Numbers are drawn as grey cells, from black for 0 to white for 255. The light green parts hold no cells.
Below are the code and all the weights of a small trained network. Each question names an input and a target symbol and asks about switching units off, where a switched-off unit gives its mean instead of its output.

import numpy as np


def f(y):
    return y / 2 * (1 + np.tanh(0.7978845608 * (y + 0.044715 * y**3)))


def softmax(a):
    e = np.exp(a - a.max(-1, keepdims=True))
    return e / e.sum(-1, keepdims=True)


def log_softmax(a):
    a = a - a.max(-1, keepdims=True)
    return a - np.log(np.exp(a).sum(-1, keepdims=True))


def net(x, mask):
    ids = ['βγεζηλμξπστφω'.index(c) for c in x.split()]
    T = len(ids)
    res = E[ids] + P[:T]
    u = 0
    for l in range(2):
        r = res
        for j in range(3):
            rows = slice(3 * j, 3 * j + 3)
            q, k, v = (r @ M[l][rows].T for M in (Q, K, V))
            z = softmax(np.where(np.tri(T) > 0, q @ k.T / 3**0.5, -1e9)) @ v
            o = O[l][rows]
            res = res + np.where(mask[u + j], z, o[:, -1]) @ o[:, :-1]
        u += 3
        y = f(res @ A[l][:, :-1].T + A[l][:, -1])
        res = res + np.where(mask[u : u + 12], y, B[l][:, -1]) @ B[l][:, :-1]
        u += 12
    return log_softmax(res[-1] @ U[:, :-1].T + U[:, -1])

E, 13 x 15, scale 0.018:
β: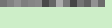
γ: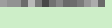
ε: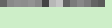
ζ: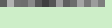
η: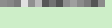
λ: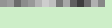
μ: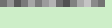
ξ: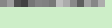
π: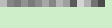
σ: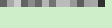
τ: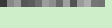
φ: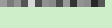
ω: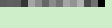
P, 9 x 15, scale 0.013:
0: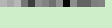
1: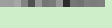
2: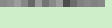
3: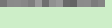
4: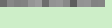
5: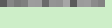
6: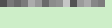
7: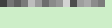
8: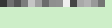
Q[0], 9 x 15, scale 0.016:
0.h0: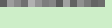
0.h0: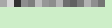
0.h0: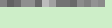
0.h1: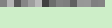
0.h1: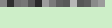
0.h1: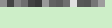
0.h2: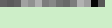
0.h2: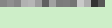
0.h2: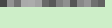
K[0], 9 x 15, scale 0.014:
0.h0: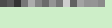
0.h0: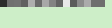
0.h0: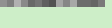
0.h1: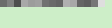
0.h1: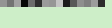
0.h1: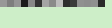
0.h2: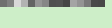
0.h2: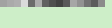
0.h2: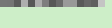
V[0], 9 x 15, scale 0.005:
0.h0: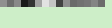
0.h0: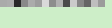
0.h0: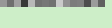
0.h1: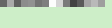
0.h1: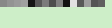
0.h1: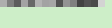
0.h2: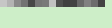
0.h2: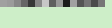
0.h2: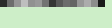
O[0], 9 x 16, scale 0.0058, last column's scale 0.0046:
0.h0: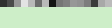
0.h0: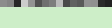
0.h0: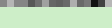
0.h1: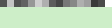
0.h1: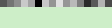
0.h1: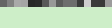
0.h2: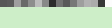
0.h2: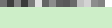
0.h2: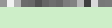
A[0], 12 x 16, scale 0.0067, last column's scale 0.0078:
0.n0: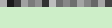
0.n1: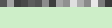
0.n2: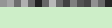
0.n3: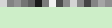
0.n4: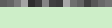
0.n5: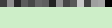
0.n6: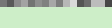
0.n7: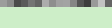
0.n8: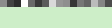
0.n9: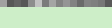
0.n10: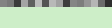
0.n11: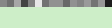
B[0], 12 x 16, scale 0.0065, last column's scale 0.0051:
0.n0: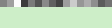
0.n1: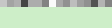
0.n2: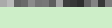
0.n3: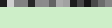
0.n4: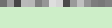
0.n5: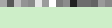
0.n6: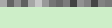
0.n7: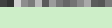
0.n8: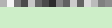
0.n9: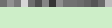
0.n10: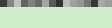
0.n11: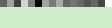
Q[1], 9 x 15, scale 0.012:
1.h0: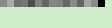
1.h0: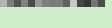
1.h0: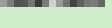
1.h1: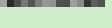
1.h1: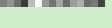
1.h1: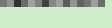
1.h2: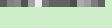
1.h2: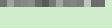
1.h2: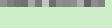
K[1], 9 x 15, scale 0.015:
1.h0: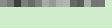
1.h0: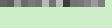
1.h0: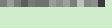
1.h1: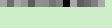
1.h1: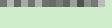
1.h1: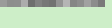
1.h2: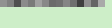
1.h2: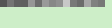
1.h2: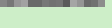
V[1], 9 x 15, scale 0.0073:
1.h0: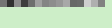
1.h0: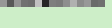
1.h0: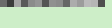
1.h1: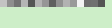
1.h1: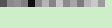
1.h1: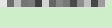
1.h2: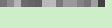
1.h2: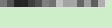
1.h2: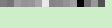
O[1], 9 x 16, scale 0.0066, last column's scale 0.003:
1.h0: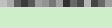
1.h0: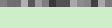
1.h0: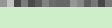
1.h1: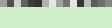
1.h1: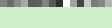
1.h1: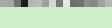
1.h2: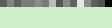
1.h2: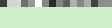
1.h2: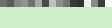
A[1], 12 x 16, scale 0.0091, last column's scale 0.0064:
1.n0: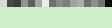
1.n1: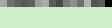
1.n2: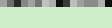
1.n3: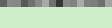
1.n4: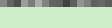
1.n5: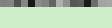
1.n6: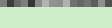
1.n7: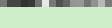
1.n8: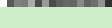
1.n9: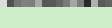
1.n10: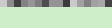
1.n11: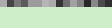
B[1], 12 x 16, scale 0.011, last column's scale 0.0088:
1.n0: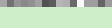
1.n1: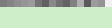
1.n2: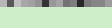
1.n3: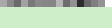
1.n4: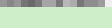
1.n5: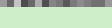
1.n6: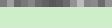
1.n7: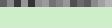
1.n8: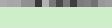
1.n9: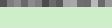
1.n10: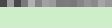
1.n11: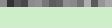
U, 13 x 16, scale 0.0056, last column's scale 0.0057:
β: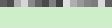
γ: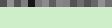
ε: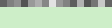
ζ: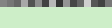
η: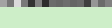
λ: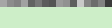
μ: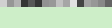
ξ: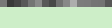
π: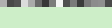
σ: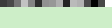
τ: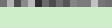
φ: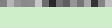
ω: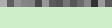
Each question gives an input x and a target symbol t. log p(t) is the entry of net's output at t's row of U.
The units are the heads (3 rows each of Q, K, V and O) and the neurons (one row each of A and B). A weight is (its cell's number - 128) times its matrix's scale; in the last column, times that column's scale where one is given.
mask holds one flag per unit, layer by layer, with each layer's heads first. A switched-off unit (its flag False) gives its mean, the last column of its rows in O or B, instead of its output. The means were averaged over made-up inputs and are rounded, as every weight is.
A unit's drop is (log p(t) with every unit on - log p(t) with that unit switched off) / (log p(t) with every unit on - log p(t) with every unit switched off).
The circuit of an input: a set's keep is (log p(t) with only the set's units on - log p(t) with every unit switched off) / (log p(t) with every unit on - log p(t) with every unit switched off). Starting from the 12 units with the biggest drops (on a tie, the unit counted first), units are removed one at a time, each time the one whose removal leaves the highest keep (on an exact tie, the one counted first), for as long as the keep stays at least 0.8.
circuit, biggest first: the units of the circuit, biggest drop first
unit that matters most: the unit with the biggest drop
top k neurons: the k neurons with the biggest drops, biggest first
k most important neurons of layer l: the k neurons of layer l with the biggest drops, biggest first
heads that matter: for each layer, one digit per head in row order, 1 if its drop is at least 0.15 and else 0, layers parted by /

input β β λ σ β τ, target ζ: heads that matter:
000 / 001
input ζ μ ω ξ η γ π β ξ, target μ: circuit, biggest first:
(0.h2; 1.h1)
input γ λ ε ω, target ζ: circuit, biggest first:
(1.h2)
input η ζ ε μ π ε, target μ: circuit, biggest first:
(0.h1; 1.h1)
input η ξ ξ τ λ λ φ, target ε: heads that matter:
010 / 010
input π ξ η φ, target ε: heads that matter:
011 / 010
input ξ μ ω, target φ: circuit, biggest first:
(1.h2; 0.h2)
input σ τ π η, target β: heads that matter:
100 / 100
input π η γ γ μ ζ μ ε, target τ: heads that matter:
110 / 000
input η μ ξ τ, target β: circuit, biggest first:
(0.h1; 1.h0)
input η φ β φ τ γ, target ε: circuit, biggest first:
(0.h1; 1.h1)
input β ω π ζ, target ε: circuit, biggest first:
(0.n5; 0.h1; 0.n1)
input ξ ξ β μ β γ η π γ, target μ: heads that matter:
001 / 010
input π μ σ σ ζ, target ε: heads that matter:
010 / 000
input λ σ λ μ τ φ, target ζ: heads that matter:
000 / 001
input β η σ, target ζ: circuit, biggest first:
(1.h2; 0.h1; 1.h1)
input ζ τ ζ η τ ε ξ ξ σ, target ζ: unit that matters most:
0.h2
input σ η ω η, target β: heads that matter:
000 / 100
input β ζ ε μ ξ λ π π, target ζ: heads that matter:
010 / 001
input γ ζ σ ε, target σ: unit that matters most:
0.h1
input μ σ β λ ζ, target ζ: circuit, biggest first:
(1.h2; 0.h1)
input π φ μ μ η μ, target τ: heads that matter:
111 / 000
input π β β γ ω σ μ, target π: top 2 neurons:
(1.n2; 1.n3)
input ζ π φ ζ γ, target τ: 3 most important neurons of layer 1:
(1.n10; 1.n9; 1.n8)
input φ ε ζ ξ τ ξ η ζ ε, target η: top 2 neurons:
(0.n3; 1.n5)
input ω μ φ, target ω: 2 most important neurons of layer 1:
(1.n8; 1.n11)
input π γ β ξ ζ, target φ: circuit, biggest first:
(1.h2)
